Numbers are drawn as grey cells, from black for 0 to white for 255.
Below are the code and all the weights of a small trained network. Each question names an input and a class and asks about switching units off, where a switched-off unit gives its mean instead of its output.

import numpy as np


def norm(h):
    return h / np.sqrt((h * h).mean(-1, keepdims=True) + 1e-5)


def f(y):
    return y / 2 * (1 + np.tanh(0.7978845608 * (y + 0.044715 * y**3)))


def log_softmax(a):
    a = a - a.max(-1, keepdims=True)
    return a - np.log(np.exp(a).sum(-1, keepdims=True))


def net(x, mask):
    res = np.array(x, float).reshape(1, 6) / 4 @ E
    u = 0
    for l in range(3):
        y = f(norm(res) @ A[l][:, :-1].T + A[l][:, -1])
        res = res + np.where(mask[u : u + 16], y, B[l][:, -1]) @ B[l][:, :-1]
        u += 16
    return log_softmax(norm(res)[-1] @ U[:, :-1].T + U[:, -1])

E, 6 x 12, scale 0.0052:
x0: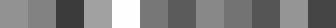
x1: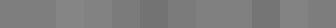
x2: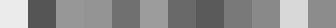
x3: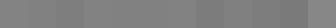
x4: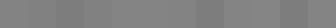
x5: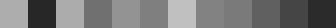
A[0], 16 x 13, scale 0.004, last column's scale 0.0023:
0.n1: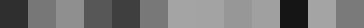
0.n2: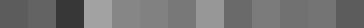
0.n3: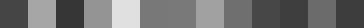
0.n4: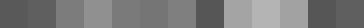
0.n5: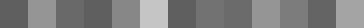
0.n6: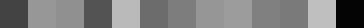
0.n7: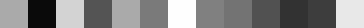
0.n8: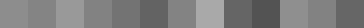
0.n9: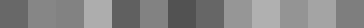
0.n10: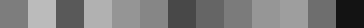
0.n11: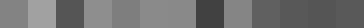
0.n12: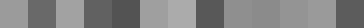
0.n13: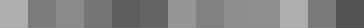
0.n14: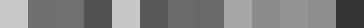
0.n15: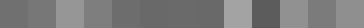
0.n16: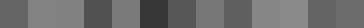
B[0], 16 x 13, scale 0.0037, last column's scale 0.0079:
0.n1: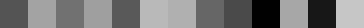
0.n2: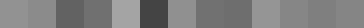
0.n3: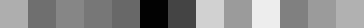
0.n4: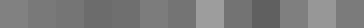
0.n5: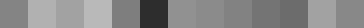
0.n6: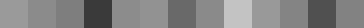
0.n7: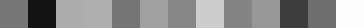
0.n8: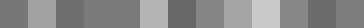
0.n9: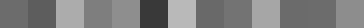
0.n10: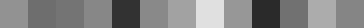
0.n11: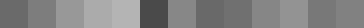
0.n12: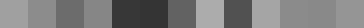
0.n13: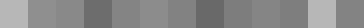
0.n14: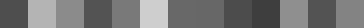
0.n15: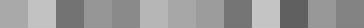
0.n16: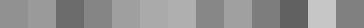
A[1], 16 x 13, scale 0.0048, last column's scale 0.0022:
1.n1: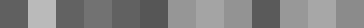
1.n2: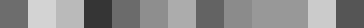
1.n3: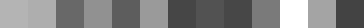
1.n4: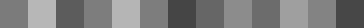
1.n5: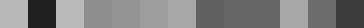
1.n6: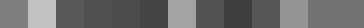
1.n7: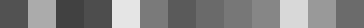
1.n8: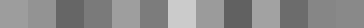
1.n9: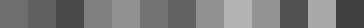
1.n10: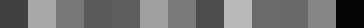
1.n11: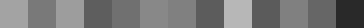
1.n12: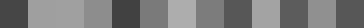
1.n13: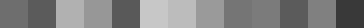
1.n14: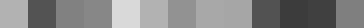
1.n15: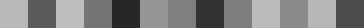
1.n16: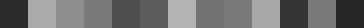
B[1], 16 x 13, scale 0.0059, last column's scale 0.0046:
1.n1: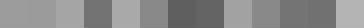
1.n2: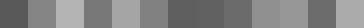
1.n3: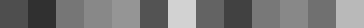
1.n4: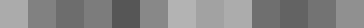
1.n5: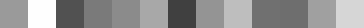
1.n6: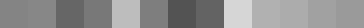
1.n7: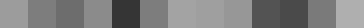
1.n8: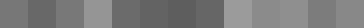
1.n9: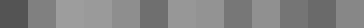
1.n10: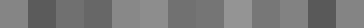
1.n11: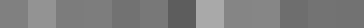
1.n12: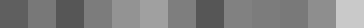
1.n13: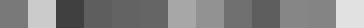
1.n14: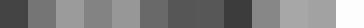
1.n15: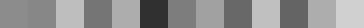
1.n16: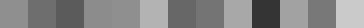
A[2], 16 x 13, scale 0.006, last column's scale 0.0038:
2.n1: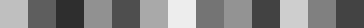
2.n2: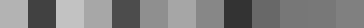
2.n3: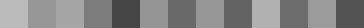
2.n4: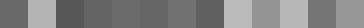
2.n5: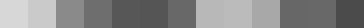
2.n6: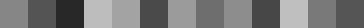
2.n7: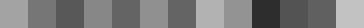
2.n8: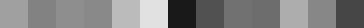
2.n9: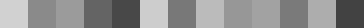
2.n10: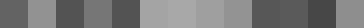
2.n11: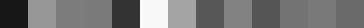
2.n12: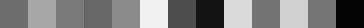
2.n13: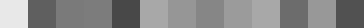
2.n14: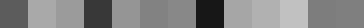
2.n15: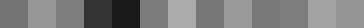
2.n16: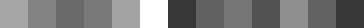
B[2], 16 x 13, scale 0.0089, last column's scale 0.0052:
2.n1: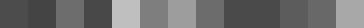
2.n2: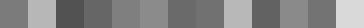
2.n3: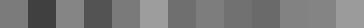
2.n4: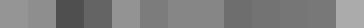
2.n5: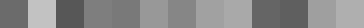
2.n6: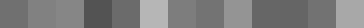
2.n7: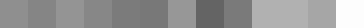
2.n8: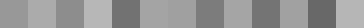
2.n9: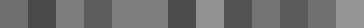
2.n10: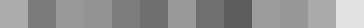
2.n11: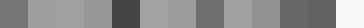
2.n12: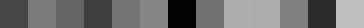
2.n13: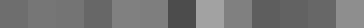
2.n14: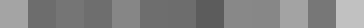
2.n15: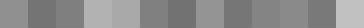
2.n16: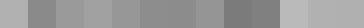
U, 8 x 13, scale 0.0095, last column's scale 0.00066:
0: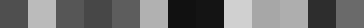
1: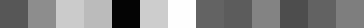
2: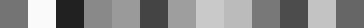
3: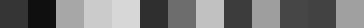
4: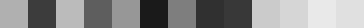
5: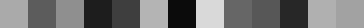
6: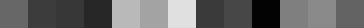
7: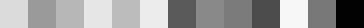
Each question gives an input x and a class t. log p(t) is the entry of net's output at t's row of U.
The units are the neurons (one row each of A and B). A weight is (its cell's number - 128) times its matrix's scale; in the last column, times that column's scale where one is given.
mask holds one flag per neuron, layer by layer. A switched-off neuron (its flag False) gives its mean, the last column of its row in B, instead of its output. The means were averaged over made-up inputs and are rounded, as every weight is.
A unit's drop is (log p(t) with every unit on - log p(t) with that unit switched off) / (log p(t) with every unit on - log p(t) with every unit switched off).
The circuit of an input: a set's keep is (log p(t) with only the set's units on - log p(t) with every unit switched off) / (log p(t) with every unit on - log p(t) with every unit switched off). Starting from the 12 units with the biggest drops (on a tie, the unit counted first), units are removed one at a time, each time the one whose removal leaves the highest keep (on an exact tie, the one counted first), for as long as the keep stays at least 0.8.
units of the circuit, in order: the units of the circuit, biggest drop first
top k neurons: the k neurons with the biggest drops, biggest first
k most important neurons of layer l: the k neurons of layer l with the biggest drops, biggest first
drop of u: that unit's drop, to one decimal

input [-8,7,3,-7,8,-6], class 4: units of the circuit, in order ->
1.n15
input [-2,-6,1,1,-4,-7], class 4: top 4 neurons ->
0.n1, 1.n3, 1.n5, 1.n15
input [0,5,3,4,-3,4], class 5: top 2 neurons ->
0.n1, 1.n16
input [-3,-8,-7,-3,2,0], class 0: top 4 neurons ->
0.n7, 2.n12, 1.n6, 1.n16
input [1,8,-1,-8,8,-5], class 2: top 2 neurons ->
0.n1, 1.n7
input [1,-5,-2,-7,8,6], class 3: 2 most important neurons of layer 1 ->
1.n14, 1.n7
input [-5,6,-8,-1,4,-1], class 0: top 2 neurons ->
0.n7, 2.n12
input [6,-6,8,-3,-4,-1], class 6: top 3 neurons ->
0.n7, 1.n3, 2.n1
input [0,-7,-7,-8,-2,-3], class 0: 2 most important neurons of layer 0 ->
0.n7, 0.n1
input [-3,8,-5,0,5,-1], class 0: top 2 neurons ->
0.n7, 2.n12
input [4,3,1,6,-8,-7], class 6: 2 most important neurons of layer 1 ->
1.n3, 1.n15
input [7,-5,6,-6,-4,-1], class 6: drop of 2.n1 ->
0.1
